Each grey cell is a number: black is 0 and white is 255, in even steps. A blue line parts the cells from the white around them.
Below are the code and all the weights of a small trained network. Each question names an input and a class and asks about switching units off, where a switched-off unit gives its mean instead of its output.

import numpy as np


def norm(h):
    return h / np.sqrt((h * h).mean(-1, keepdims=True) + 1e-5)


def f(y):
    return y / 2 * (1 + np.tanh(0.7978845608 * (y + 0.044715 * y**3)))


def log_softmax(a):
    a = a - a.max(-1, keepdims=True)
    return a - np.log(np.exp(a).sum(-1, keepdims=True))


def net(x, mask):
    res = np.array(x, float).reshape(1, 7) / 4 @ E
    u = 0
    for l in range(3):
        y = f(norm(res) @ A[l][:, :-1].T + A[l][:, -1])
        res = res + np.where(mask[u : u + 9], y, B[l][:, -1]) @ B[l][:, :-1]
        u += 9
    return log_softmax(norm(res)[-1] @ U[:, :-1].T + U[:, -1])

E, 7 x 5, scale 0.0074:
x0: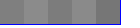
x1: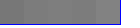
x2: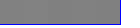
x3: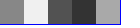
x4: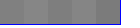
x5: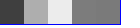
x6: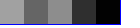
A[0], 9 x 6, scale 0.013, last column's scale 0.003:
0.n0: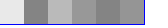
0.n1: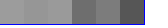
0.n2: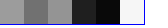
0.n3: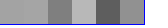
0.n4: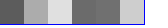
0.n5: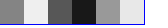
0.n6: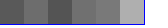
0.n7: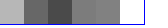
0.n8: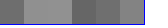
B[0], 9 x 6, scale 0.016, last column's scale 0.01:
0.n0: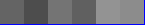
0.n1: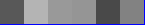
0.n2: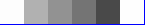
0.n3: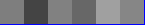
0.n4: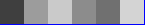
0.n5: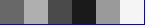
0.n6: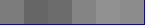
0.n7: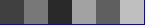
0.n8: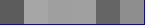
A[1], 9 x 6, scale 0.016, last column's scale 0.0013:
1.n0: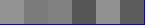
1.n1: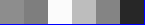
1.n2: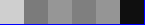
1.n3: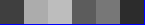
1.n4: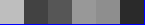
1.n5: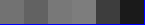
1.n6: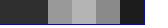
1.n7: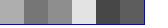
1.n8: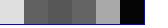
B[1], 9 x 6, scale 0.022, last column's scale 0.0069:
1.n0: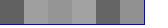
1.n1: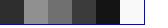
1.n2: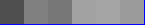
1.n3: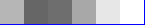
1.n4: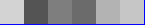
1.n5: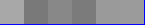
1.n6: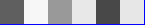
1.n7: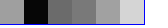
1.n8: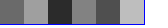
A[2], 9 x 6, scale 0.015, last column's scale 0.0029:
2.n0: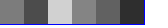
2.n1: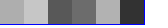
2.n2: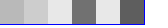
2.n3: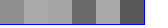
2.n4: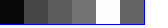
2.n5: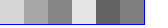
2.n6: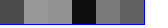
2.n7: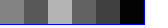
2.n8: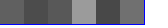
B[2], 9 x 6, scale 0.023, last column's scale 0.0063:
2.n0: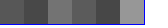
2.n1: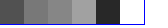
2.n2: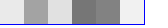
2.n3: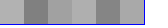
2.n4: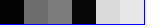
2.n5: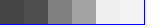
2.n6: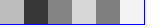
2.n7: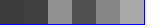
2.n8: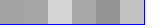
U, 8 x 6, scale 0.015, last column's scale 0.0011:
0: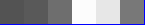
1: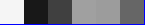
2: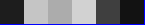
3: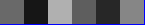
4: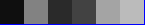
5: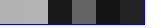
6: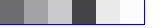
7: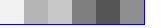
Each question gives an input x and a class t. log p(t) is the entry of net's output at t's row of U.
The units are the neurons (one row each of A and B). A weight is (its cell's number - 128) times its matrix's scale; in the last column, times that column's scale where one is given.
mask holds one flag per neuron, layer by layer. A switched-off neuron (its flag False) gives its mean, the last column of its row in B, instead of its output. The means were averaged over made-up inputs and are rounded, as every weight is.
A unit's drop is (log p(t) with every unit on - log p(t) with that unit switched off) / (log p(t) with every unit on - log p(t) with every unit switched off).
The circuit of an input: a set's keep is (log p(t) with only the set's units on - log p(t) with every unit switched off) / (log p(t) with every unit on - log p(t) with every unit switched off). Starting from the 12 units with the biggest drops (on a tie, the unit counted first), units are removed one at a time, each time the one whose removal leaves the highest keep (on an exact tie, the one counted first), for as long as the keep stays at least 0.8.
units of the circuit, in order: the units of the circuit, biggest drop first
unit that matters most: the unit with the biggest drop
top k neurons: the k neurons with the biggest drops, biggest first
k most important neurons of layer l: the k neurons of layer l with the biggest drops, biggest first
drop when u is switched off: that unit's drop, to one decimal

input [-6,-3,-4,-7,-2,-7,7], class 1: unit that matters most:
0.n5
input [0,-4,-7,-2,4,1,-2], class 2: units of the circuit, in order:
0.n5; 0.n2; 1.n6
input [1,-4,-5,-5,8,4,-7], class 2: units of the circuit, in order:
0.n2; 1.n6
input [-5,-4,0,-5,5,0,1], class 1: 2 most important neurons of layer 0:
0.n5; 0.n4
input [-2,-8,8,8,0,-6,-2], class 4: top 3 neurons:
0.n2; 2.n4; 1.n6
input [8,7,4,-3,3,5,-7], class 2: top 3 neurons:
0.n5; 0.n2; 1.n1
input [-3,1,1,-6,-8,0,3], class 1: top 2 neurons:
0.n4; 0.n5
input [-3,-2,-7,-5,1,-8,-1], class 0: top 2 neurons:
0.n2; 0.n5
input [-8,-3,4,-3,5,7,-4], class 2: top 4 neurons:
0.n5; 0.n2; 1.n1; 1.n6
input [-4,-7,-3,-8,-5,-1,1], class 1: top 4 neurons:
0.n4; 0.n5; 1.n7; 1.n4
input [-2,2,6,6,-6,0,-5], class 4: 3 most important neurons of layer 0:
0.n2; 0.n4; 0.n5
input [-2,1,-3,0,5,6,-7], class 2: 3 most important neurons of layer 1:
1.n1; 1.n6; 1.n7
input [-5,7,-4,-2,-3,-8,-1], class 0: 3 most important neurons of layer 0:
0.n5; 0.n2; 0.n7
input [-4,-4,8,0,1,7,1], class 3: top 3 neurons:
1.n1; 0.n5; 1.n6
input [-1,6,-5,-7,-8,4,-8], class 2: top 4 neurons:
0.n2; 0.n5; 1.n6; 1.n1
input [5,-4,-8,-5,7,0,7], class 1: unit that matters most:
0.n4
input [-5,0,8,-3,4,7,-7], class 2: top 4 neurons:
0.n5; 0.n2; 1.n1; 1.n6
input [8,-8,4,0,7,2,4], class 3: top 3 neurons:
0.n5; 0.n2; 2.n7
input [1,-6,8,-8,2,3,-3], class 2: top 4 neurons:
0.n2; 1.n6; 0.n5; 1.n1
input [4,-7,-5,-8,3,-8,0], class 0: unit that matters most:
0.n2
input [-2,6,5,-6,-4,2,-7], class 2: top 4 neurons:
0.n2; 0.n5; 1.n6; 1.n1
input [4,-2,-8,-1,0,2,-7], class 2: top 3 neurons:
0.n5; 0.n2; 1.n1
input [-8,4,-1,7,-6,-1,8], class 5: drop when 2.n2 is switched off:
0.1
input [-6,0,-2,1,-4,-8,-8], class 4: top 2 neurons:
0.n2; 0.n4
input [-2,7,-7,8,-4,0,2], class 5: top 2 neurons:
0.n5; 0.n4
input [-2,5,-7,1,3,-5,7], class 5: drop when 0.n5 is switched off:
-0.1
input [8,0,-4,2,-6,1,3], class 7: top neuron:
1.n1
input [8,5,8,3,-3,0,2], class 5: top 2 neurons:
0.n5; 0.n2
